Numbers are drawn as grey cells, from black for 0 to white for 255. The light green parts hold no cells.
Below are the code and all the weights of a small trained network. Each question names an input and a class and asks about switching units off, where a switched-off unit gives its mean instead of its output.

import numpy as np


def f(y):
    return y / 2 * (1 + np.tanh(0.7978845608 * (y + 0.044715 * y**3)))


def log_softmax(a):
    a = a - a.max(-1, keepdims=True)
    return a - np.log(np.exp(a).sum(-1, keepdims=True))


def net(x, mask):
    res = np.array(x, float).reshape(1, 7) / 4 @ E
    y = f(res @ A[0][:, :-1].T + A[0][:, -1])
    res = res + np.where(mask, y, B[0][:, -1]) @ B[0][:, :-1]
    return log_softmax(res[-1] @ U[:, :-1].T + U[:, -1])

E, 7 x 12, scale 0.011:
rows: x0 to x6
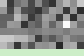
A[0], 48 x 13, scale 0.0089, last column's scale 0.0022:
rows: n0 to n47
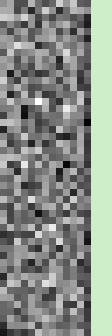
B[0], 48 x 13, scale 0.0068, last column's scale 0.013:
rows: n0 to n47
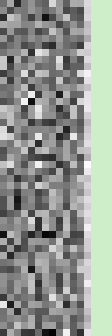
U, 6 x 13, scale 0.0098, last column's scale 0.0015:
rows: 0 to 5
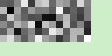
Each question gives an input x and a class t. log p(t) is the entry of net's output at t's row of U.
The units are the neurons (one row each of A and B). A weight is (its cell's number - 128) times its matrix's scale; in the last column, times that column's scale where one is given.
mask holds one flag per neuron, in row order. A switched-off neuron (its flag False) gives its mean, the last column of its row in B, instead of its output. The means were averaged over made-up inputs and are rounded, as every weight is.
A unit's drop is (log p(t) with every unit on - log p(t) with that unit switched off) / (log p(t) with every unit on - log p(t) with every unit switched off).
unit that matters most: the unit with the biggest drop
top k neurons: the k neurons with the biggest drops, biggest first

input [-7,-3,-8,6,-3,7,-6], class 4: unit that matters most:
n0
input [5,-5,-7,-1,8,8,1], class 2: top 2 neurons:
[n2, n22]
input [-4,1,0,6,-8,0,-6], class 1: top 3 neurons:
[n23, n18, n34]
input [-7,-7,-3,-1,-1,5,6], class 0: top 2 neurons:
[n14, n7]
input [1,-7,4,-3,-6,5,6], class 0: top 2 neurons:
[n14, n21]
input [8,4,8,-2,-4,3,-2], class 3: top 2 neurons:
[n13, n20]
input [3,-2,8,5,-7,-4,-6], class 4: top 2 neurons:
[n29, n27]
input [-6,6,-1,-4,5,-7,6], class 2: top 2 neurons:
[n33, n47]
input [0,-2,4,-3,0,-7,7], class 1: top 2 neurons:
[n8, n9]
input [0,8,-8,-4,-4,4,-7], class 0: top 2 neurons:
[n10, n30]
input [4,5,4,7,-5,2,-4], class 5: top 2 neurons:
[n15, n16]
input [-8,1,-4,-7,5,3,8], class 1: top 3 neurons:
[n11, n24, n8]
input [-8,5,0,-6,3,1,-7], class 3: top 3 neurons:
[n32, n39, n46]
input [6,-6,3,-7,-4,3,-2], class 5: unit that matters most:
n19
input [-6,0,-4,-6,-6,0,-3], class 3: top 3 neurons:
[n32, n39, n15]
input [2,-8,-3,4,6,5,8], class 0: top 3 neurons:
[n14, n7, n21]
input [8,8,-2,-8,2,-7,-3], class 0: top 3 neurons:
[n10, n30, n38]
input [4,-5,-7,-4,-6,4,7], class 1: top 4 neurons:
[n8, n11, n24, n9]
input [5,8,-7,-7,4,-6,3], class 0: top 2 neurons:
[n10, n30]
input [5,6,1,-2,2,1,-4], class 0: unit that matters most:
n10
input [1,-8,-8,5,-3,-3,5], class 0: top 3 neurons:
[n14, n7, n21]
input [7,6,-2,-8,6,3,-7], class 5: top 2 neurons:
[n23, n19]
